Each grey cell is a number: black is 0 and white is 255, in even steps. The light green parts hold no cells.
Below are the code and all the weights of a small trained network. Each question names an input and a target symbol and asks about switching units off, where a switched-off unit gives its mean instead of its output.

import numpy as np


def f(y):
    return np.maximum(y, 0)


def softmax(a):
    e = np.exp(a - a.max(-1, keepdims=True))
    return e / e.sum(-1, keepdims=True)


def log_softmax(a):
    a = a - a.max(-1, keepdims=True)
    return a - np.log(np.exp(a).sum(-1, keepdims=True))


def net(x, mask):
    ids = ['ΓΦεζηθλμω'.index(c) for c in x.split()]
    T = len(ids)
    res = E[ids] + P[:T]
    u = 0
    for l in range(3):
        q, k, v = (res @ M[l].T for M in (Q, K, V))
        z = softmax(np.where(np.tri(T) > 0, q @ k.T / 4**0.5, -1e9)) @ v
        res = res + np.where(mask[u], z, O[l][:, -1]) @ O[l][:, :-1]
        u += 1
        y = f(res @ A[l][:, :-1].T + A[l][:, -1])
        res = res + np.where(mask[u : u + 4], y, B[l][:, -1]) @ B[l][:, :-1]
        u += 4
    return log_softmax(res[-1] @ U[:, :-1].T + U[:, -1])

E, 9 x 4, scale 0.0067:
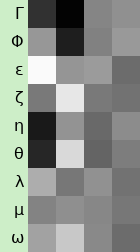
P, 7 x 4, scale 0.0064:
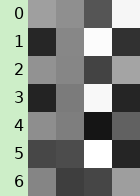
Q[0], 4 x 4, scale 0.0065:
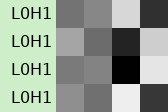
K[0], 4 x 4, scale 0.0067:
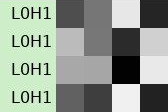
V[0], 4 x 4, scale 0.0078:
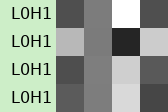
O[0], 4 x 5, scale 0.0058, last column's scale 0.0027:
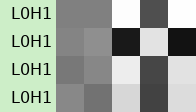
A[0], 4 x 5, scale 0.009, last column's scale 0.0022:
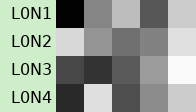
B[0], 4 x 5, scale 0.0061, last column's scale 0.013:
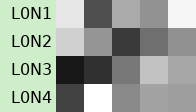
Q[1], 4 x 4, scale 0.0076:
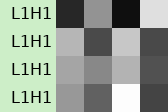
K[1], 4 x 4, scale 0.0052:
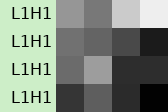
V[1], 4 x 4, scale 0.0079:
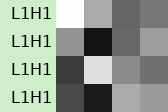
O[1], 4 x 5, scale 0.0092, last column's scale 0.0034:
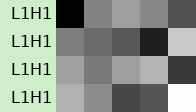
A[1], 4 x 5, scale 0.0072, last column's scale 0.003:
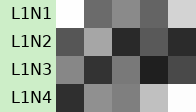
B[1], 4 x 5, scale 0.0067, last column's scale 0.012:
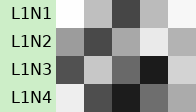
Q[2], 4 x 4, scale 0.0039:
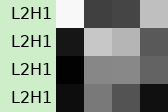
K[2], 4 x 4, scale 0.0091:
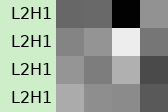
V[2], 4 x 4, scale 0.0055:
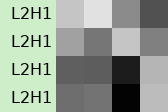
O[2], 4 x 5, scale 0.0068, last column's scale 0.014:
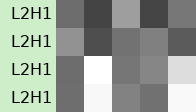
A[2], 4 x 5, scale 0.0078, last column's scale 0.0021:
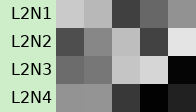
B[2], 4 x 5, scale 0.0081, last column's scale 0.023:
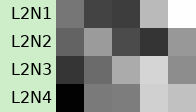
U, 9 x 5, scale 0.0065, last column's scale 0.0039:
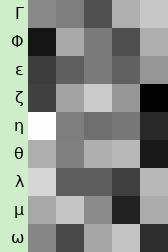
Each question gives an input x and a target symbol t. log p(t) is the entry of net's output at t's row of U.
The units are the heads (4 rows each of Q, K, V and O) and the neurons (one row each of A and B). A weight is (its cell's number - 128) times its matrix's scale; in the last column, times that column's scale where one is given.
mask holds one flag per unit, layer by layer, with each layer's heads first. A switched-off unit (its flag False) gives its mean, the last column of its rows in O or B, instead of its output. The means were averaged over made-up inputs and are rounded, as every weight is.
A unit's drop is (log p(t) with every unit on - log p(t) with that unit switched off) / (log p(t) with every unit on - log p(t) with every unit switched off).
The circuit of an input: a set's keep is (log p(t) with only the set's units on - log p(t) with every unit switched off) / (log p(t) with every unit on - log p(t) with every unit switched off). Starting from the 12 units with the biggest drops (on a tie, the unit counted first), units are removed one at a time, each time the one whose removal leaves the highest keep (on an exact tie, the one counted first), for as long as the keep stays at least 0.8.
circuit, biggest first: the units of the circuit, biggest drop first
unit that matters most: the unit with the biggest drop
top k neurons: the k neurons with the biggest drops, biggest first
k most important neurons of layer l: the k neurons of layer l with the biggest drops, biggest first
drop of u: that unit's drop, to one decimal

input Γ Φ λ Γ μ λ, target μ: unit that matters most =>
L0N1
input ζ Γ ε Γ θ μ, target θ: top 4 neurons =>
(L0N1; L0N4; L1N1; L2N3)
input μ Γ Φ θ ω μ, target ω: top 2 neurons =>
(L0N2; L0N1)
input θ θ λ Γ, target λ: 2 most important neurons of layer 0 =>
(L0N1; L0N2)
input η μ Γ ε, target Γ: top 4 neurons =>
(L1N1; L2N4; L0N1; L2N1)
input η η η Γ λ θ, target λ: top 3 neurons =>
(L0N1; L0N2; L2N4)
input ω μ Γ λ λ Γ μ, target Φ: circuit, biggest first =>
(L0N1; L1N1)
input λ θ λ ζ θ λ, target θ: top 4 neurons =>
(L0N1; L0N4; L1N1; L2N3)
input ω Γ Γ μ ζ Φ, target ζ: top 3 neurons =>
(L0N1; L0N4; L2N3)
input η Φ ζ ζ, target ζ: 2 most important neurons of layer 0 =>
(L0N1; L0N4)
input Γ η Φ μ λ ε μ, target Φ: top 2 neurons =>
(L1N1; L0N1)
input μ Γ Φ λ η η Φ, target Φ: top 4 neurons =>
(L0N1; L1N1; L0N3; L0N4)
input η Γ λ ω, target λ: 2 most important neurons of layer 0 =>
(L0N2; L0N1)
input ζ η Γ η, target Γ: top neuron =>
(L1N1)
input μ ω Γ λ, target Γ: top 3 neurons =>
(L1N1; L0N1; L2N4)
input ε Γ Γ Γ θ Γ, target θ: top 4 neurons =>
(L0N1; L0N4; L1N1; L2N3)
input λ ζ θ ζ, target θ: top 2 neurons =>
(L0N1; L0N4)
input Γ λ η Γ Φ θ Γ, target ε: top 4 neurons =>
(L1N1; L0N1; L0N3; L0N4)
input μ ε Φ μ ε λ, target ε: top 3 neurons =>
(L0N2; L2N2; L1N1)
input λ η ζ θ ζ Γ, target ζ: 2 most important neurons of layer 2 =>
(L2N3; L2N1)
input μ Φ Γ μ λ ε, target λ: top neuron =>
(L0N2)
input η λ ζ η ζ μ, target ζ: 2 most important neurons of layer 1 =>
(L1N3; L1N4)
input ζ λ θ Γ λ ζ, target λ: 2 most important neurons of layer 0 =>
(L0N2; L0N1)
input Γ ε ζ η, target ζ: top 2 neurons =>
(L0N1; L0N4)
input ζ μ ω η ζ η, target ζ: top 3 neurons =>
(L0N4; L0N1; L1N3)
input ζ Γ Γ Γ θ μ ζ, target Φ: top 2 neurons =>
(L0N1; L1N1)
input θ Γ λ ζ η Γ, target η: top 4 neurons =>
(L0N1; L1N1; L0N3; L0N4)
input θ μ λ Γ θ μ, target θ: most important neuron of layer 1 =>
(L1N1)
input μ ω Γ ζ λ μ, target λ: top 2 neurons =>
(L0N2; L0N1)
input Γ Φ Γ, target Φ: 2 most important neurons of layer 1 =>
(L1N1; L1N2)
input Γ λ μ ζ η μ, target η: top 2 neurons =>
(L0N1; L1N1)
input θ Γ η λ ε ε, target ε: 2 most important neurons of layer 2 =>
(L2N2; L2N3)
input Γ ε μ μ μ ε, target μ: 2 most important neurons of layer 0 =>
(L0N1; L0N2)
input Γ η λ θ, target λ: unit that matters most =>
L2H1
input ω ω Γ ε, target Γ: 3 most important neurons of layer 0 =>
(L0N1; L0N3; L0N4)
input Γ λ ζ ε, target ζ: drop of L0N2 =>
0.2
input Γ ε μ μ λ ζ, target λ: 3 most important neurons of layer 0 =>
(L0N1; L0N2; L0N4)
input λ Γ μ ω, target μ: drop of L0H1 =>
0.6
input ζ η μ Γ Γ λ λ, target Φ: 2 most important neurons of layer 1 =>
(L1N4; L1N1)
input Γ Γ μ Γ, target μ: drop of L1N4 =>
0.0
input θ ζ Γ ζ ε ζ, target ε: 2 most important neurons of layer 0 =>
(L0N2; L0N3)
